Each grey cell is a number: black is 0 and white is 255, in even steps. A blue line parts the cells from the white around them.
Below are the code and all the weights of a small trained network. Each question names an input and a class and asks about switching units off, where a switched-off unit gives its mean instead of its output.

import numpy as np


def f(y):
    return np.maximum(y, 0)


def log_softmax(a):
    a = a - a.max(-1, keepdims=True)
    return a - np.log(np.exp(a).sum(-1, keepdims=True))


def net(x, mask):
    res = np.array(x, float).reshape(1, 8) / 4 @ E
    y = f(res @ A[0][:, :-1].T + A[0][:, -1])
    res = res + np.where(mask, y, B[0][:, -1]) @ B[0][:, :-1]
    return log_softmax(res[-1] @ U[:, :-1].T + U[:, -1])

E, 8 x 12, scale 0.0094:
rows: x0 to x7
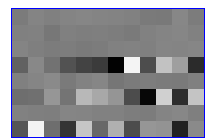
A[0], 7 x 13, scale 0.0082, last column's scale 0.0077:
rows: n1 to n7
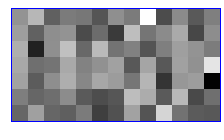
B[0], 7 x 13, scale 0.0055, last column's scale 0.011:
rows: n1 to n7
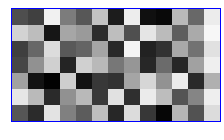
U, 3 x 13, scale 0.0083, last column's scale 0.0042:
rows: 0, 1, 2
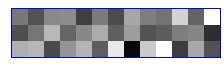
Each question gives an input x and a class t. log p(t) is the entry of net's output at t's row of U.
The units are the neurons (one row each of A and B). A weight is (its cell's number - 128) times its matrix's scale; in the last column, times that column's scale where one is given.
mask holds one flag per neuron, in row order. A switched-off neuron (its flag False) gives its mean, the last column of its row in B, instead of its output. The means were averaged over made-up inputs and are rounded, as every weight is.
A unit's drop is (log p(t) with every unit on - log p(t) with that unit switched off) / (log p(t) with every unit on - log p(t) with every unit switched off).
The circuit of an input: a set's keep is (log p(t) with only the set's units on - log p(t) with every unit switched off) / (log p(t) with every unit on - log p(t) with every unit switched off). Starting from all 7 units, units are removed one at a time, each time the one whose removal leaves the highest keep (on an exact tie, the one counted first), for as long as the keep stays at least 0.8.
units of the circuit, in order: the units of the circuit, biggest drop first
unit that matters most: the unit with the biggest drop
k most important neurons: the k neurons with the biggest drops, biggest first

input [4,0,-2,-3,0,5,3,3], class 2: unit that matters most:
n1
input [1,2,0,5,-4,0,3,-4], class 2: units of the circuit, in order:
[n2 n6]
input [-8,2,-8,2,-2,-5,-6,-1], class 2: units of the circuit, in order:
[n6 n2]
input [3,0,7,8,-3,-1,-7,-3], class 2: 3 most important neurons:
[n2 n6 n1]
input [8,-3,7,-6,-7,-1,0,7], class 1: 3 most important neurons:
[n6 n2 n1]
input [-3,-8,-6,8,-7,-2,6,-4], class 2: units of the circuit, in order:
[n2 n6]
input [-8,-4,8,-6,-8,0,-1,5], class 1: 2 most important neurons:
[n6 n2]
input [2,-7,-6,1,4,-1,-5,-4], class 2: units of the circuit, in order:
[n1 n7 n2]
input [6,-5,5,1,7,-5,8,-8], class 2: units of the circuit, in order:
[n6 n2]
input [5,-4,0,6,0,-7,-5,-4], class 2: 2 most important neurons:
[n6 n2]
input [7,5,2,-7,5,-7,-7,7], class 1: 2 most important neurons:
[n4 n1]
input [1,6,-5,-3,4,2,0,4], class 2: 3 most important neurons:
[n1 n7 n3]
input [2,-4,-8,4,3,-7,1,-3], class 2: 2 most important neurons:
[n6 n2]
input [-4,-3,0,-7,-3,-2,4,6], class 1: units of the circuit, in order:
[n1]
